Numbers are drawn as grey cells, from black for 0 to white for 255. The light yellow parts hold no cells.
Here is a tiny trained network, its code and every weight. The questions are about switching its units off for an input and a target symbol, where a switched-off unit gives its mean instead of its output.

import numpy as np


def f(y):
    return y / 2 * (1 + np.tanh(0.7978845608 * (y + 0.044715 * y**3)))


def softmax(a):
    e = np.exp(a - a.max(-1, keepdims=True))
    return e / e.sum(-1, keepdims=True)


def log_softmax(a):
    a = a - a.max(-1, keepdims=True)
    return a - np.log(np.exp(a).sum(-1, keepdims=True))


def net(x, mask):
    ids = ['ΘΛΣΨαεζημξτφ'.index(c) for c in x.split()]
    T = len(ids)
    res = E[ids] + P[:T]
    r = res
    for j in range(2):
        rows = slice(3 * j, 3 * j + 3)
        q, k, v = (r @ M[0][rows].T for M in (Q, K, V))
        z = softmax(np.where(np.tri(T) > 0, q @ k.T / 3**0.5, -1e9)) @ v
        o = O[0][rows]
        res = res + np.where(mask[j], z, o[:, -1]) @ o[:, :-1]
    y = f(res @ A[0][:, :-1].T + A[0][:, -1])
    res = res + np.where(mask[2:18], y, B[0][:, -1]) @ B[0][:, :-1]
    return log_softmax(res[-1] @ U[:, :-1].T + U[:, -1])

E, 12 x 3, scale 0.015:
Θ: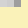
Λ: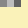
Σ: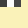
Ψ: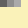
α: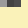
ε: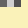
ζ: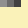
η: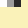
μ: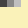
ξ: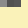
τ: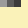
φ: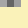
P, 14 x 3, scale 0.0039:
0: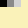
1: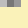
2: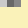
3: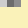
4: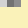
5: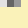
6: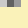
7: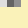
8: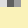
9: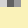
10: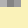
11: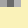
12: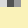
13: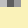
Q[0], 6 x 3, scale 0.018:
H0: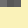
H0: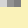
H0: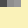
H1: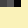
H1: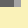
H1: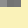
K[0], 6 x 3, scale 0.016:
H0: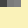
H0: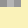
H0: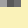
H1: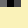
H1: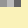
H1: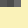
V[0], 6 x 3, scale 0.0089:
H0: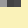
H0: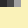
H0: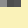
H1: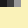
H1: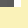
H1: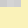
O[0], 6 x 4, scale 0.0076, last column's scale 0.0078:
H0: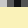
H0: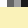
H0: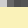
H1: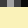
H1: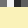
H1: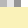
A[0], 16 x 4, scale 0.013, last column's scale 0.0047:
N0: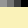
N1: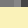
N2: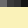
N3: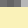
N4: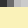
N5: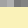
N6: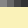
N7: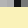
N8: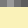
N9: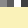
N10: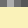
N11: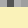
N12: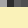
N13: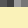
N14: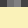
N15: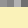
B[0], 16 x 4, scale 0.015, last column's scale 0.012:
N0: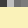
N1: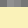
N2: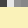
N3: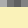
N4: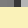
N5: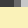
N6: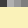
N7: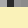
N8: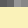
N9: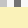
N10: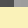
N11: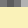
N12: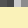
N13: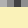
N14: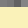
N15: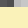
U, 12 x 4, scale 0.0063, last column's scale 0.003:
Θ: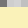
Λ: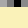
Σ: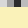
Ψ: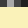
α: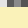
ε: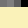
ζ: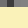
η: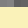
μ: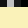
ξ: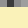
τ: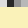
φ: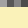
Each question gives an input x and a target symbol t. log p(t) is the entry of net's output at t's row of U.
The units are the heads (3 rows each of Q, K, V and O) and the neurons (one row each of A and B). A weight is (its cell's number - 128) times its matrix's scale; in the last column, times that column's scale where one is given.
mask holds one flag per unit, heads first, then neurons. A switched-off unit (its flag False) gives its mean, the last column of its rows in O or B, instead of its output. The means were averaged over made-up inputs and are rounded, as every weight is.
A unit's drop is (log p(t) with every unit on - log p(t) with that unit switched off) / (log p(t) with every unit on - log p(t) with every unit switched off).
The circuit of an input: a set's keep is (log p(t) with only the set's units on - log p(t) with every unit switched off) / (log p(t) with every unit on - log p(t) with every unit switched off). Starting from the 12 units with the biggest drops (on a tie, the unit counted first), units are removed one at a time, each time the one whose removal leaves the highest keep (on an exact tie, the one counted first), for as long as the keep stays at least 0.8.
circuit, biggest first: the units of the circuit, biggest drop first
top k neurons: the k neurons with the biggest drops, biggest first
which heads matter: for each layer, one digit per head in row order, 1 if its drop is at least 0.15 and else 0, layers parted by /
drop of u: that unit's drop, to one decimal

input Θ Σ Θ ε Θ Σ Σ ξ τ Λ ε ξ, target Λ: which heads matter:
01
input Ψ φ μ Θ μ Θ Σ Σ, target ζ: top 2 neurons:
N7, N9
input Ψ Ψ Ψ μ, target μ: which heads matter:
01
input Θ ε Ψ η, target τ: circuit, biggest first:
N7
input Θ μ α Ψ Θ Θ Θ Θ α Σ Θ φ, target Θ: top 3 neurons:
N9, N15, N13
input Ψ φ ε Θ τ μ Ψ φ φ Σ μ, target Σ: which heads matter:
00
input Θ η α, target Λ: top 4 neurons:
N13, N4, N15, N3
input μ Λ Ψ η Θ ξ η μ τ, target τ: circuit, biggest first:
H0, N9, N4
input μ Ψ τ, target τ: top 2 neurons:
N12, N11
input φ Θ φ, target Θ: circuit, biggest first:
H1, N9, N4
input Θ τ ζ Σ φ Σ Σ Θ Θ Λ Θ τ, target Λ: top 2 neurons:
N13, N4
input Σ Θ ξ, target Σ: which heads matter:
10
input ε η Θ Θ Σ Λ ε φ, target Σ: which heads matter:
00
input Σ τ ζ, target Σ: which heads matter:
11
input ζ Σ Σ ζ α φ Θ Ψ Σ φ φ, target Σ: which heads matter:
01
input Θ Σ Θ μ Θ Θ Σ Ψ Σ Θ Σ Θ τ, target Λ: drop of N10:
0.1
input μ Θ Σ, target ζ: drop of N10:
0.3
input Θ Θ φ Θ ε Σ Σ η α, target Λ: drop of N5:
-0.1
